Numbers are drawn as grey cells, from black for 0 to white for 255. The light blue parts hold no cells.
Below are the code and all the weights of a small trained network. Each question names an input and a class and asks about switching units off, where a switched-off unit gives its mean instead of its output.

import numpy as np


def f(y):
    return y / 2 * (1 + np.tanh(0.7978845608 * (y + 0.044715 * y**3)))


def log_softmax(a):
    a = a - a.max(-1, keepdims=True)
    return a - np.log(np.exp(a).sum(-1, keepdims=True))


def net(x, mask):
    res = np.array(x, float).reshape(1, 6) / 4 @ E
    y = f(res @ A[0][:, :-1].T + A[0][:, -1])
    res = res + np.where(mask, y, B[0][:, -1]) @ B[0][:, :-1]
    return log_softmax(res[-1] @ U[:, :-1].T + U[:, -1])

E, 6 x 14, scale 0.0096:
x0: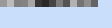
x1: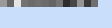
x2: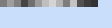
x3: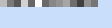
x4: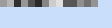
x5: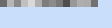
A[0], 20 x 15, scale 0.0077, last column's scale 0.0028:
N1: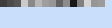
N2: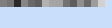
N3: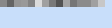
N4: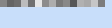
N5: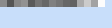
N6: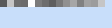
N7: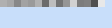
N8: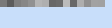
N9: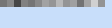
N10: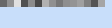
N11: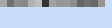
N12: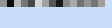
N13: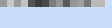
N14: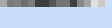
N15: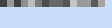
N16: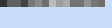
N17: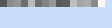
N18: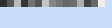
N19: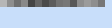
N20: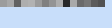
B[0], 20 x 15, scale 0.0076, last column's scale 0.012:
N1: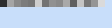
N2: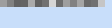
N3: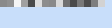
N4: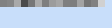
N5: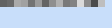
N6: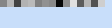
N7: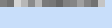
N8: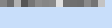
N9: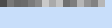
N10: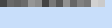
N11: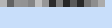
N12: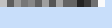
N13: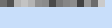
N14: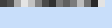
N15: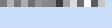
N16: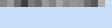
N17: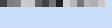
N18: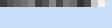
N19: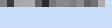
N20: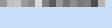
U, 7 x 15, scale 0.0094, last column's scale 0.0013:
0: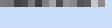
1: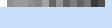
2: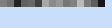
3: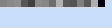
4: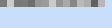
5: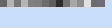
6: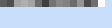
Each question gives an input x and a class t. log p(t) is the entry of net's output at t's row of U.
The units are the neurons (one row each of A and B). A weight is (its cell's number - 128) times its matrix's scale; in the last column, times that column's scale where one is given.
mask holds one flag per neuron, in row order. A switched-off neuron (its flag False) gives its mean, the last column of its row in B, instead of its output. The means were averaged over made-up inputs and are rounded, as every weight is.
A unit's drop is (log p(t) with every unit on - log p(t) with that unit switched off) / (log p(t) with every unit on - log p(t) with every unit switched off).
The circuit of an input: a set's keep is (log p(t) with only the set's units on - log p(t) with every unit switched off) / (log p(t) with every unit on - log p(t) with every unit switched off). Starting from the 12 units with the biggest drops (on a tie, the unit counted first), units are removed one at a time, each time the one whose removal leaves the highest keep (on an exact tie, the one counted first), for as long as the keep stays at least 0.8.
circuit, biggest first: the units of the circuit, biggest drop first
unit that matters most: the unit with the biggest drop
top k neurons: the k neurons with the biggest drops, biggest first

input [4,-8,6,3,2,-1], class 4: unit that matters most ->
N9
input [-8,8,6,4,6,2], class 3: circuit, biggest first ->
N6, N14
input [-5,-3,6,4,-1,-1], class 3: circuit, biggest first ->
N6, N14, N17
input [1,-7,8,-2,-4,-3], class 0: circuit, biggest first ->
N14, N3
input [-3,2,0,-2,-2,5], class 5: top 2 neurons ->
N14, N19
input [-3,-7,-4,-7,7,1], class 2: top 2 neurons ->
N9, N2
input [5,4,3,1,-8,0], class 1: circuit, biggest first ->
N12, N14
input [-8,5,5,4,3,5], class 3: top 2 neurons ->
N6, N15
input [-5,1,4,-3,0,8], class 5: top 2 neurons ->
N12, N17
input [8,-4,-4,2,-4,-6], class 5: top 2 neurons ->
N6, N15
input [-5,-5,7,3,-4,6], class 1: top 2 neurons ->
N11, N12
